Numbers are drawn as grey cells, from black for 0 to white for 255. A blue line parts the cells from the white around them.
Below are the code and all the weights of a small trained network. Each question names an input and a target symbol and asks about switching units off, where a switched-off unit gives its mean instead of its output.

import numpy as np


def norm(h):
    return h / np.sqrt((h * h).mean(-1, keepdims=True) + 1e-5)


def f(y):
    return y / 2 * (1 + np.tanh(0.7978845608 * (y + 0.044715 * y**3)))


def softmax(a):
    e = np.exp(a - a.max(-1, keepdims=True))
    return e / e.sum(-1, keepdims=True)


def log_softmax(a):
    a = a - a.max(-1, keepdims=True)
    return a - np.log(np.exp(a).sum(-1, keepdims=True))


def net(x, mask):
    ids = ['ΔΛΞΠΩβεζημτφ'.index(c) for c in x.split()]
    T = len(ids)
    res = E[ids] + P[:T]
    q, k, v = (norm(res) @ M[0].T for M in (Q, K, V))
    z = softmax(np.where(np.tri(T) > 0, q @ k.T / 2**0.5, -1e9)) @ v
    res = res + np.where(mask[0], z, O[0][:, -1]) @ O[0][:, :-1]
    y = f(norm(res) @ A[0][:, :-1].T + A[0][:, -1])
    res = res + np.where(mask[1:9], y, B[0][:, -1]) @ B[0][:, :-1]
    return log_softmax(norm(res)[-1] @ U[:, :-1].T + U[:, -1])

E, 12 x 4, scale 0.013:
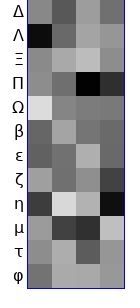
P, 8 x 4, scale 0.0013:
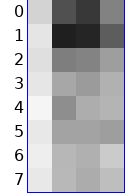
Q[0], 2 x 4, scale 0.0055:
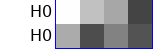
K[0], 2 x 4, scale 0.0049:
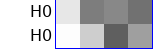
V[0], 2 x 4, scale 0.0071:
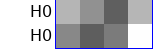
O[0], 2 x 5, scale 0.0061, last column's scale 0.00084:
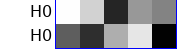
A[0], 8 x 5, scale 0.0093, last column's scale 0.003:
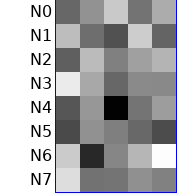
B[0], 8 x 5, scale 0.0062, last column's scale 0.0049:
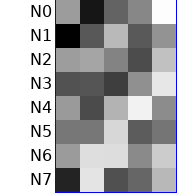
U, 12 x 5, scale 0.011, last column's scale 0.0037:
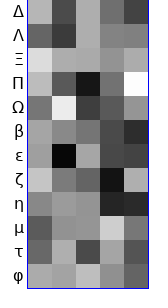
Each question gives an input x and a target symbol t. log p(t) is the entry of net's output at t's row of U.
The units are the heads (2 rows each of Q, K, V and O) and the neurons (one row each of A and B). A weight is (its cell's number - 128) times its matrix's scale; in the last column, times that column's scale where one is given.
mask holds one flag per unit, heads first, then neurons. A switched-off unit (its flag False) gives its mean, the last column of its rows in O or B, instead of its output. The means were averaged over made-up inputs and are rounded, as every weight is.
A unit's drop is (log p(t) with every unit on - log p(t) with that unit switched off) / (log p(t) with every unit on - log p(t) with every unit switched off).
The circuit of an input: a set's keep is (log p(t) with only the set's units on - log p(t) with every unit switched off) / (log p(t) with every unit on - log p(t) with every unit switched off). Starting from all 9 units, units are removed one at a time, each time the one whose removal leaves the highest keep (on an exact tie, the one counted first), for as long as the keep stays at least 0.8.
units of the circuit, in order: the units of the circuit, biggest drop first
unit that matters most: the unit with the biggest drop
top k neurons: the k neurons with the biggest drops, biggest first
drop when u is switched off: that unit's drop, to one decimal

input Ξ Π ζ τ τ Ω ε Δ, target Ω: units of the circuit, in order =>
(H0 N7)
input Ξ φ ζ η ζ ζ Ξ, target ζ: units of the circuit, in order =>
(H0 N6 N0)
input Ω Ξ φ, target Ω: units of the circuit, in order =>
(N2 N6)
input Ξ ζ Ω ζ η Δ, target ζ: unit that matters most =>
H0
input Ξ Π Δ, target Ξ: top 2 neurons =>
(N6 N1)
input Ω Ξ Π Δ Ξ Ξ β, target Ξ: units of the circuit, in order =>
(N4 N7 N2)
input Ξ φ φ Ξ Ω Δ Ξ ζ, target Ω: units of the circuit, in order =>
(N7 H0 N0)
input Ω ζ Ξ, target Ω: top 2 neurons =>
(N3 N4)
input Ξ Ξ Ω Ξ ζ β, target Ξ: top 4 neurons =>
(N4 N7 N0 N5)
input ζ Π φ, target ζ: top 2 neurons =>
(N6 N7)
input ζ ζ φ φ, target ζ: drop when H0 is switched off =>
0.3
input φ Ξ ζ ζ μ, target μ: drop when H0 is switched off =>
0.0
